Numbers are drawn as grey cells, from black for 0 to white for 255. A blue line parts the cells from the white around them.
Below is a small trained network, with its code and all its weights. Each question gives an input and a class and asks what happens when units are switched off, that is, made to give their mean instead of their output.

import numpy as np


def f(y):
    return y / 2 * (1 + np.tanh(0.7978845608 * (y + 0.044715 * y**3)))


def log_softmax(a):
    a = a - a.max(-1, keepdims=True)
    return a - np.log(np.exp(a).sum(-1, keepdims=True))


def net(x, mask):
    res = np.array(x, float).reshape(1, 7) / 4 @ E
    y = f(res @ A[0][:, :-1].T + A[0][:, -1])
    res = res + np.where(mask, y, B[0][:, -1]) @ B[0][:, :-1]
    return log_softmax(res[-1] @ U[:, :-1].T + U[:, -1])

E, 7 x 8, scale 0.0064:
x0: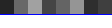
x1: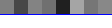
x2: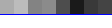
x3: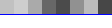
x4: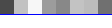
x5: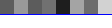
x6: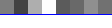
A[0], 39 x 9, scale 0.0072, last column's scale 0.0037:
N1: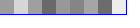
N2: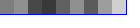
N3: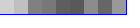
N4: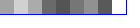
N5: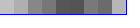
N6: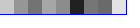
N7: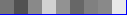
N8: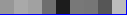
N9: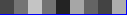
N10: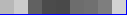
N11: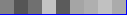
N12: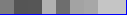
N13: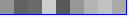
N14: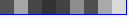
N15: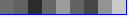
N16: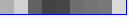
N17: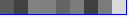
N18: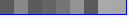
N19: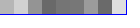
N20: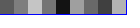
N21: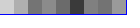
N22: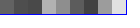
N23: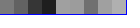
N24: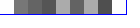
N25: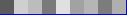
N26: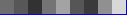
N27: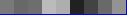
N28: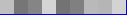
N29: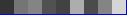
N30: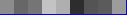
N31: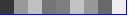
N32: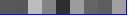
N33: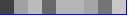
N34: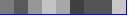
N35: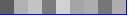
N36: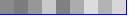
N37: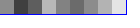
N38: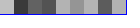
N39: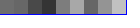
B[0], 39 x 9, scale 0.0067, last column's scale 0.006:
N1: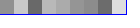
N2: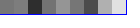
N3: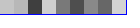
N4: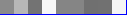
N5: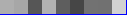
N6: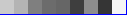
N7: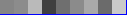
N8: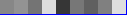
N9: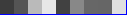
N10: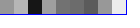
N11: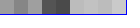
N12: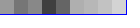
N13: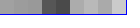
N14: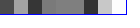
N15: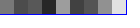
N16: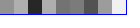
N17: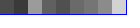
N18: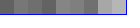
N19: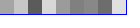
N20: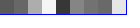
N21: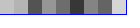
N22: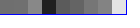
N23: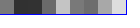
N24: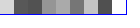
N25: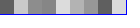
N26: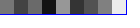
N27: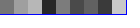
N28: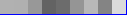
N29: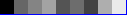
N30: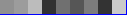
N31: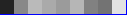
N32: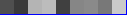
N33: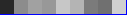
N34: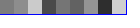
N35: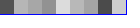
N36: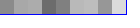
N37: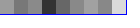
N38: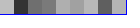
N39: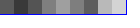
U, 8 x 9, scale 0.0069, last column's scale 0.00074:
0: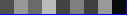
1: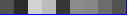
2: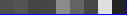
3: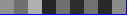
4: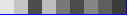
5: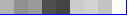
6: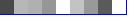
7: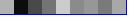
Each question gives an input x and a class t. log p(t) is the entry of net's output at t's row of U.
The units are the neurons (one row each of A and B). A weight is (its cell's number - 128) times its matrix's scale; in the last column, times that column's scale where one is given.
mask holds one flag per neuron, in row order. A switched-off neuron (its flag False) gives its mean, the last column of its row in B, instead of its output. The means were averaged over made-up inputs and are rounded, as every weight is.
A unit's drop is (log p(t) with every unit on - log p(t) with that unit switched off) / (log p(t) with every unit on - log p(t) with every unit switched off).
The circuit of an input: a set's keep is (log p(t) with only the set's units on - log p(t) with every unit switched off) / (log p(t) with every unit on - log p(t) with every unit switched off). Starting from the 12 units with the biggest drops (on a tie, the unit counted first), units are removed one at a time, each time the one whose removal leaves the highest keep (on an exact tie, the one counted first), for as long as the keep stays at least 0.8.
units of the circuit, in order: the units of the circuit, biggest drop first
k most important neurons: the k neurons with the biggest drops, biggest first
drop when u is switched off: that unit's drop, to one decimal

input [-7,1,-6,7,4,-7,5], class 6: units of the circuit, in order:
(N35)
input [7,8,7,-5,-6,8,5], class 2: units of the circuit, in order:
(N26, N15)
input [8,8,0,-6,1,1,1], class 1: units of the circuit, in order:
(N9, N32)
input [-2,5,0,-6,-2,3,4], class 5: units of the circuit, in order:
(N11, N13, N12)
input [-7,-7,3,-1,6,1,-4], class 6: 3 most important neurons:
(N25, N35, N33)
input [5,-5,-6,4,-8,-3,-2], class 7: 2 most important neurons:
(N38, N24)
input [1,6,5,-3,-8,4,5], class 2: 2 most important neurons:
(N14, N2)
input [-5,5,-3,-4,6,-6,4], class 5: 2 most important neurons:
(N11, N13)
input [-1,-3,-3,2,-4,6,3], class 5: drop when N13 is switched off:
0.1
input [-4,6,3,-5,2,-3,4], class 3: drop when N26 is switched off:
-0.1
